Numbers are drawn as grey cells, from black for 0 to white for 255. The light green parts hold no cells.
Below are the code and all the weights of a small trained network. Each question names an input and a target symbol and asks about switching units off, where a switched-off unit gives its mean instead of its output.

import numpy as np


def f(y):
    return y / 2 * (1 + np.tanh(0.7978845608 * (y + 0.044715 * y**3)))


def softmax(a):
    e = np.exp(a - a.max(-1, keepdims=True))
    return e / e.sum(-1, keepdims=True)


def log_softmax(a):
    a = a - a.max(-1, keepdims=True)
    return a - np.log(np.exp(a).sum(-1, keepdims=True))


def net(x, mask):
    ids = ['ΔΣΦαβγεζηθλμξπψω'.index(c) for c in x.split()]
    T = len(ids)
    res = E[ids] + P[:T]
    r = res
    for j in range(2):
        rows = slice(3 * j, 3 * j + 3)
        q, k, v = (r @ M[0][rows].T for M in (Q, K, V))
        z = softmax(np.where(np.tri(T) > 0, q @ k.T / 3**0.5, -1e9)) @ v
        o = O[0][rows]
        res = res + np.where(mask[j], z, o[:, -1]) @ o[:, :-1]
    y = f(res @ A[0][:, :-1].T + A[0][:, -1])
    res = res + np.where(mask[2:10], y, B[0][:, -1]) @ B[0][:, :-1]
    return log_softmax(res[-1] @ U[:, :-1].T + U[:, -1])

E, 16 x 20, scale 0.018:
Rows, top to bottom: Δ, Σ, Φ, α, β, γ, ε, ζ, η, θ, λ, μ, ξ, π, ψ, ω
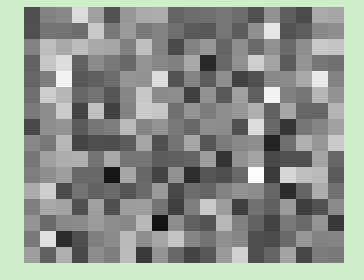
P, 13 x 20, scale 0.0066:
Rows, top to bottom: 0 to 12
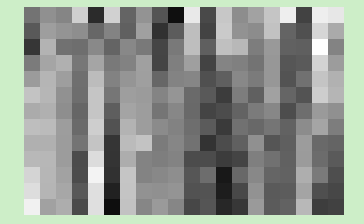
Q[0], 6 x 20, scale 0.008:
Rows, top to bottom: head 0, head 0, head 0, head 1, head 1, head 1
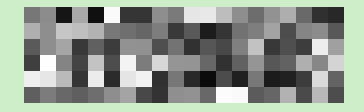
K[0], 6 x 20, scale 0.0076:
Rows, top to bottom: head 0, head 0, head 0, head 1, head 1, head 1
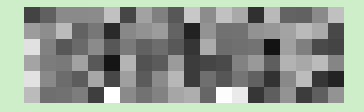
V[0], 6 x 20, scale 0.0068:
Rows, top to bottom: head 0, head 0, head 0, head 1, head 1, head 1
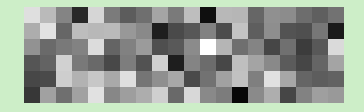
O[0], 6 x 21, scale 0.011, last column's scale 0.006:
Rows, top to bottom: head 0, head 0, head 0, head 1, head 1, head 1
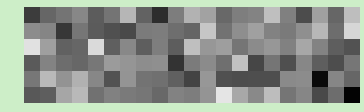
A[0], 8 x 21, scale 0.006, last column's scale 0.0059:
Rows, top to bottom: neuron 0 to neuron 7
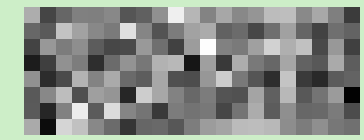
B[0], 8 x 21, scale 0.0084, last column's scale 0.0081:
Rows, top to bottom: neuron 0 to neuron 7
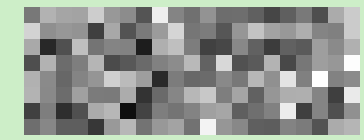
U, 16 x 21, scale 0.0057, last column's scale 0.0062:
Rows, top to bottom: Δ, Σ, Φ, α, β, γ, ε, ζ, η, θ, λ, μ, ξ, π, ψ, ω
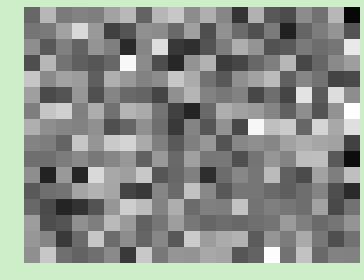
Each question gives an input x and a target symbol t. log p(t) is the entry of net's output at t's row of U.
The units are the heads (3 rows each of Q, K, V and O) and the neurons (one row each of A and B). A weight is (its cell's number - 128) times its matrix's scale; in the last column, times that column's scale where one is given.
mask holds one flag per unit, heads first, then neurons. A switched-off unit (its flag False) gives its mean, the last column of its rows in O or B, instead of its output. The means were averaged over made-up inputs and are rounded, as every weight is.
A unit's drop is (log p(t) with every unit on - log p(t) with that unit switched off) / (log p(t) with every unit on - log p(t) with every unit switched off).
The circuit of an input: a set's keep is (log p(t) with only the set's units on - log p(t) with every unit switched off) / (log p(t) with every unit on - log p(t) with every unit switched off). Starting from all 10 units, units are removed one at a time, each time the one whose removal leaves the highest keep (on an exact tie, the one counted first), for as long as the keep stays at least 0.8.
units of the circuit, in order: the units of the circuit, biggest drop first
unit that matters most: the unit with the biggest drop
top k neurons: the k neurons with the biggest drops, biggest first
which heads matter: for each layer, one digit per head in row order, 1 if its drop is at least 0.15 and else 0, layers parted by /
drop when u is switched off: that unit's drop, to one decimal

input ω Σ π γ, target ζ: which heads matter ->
01
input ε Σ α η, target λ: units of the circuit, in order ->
[head 0; head 1]
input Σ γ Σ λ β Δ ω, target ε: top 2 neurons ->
[neuron 3; neuron 4]
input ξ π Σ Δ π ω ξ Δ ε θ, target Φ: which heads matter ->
11
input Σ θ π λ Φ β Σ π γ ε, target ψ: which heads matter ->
10
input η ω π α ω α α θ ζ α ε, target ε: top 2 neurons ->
[neuron 5; neuron 6]
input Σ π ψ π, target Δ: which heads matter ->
01
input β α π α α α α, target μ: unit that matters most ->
head 0
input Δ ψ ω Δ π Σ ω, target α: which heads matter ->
11
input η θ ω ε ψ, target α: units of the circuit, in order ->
[head 1; head 0]
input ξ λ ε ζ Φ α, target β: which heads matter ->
11
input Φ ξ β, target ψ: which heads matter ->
11
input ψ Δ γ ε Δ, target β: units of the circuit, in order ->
[neuron 1; head 0; head 1]
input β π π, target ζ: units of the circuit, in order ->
[head 1]
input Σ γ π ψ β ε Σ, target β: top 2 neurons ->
[neuron 1; neuron 3]
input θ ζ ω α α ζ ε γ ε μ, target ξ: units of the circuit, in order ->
[head 1; head 0]
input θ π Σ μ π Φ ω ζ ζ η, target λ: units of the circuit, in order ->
[head 1; head 0; neuron 5]
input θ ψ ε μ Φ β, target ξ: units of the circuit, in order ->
[head 1; neuron 7; head 0]
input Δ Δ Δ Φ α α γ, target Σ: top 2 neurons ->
[neuron 2; neuron 3]
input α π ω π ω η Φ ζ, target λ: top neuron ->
[neuron 5]
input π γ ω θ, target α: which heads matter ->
01
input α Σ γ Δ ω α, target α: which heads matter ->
01
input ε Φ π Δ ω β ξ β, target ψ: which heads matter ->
11
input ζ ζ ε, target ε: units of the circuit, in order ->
[head 0; head 1]
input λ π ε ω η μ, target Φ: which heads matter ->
10
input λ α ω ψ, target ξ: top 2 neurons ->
[neuron 0; neuron 3]
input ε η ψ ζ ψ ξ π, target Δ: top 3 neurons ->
[neuron 0; neuron 7; neuron 5]
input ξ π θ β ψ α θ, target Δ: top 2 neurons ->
[neuron 7; neuron 0]
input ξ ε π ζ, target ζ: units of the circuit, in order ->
[head 1; head 0]
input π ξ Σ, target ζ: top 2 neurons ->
[neuron 5; neuron 7]
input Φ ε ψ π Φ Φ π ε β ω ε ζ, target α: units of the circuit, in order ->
[head 1]
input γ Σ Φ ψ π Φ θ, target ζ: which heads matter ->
01
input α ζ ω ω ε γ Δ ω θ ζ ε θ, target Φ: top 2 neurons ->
[neuron 5; neuron 3]
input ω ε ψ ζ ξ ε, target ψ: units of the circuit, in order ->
[head 0]
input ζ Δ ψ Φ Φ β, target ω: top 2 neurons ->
[neuron 3; neuron 1]
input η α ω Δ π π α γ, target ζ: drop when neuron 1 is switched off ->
0.0
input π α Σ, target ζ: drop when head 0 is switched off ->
0.1
